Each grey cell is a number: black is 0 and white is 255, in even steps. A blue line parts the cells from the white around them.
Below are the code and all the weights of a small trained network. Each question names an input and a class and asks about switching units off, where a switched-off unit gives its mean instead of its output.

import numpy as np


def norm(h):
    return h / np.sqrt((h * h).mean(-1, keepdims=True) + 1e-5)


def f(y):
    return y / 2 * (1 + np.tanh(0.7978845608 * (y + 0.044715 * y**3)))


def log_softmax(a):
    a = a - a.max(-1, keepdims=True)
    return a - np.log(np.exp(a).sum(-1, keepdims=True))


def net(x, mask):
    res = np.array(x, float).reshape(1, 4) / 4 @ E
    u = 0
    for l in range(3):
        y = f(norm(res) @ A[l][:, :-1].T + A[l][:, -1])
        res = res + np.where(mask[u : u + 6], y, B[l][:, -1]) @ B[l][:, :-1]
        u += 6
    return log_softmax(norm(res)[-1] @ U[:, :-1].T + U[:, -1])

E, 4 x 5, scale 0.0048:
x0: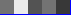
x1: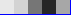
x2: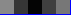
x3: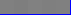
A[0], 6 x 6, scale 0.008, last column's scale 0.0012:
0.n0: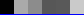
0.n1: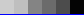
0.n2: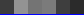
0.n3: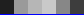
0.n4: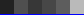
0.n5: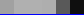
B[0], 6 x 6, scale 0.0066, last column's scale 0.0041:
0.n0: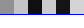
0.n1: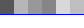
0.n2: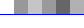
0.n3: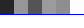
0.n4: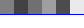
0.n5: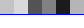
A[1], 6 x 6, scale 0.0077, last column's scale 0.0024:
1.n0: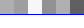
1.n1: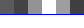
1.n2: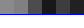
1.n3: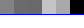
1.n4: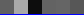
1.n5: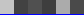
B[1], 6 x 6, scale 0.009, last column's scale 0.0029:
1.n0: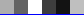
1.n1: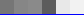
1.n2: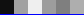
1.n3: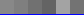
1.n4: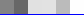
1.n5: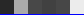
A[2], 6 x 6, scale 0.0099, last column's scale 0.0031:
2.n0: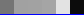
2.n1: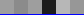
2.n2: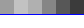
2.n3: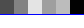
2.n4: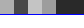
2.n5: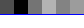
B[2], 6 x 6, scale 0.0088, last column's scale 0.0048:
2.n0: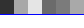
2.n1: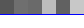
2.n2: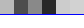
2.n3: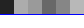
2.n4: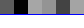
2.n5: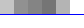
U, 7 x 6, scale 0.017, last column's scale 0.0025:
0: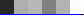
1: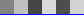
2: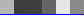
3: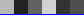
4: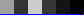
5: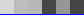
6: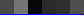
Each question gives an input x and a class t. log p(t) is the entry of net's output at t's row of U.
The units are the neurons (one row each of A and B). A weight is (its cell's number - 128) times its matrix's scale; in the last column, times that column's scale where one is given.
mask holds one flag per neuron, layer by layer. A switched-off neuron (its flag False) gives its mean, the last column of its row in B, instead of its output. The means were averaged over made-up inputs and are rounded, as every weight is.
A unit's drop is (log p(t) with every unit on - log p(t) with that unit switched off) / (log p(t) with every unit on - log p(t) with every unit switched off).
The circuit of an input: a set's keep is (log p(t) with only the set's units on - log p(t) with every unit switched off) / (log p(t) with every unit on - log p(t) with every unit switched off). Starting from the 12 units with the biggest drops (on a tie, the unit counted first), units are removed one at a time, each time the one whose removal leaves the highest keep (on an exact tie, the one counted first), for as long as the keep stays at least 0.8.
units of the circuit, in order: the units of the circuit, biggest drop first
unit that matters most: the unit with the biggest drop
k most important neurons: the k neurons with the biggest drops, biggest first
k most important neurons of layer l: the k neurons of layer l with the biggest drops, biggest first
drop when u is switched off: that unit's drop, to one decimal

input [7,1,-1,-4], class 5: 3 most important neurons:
(2.n2 0.n3 0.n2)
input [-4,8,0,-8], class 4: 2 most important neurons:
(1.n0 0.n3)
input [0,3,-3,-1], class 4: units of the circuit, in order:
(1.n0 0.n0)
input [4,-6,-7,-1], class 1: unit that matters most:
0.n0
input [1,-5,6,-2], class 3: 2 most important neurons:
(0.n4 0.n1)
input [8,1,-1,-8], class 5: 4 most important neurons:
(2.n2 0.n3 0.n2 2.n1)
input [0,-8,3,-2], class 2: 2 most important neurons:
(1.n1 2.n5)
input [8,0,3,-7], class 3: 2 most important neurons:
(0.n0 1.n1)
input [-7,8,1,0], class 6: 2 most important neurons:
(1.n5 0.n2)
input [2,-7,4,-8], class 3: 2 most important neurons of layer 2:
(2.n2 2.n4)
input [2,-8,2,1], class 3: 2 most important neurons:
(0.n0 0.n4)
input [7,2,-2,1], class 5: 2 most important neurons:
(2.n2 0.n3)
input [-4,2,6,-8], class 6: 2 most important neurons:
(1.n5 0.n3)
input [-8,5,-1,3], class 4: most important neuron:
(1.n0)
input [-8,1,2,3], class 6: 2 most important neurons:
(1.n5 1.n4)
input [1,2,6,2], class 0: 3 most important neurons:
(1.n2 1.n4 0.n2)
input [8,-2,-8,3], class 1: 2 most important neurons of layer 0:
(0.n0 0.n3)
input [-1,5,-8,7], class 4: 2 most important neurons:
(1.n0 2.n4)
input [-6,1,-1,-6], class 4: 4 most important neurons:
(1.n0 0.n3 0.n0 0.n4)
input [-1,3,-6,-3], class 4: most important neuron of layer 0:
(0.n0)
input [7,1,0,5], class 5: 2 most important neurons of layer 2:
(2.n2 2.n1)
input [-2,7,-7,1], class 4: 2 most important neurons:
(1.n0 2.n4)
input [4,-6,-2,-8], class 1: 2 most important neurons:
(0.n3 1.n0)
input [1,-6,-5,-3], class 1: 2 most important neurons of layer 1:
(1.n2 1.n0)
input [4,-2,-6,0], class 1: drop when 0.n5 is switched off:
0.1
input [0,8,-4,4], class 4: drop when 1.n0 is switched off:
1.1
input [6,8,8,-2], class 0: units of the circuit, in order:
(1.n2)
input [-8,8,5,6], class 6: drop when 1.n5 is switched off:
0.2
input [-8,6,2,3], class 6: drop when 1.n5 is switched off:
0.4
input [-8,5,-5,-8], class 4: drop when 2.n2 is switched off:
0.0
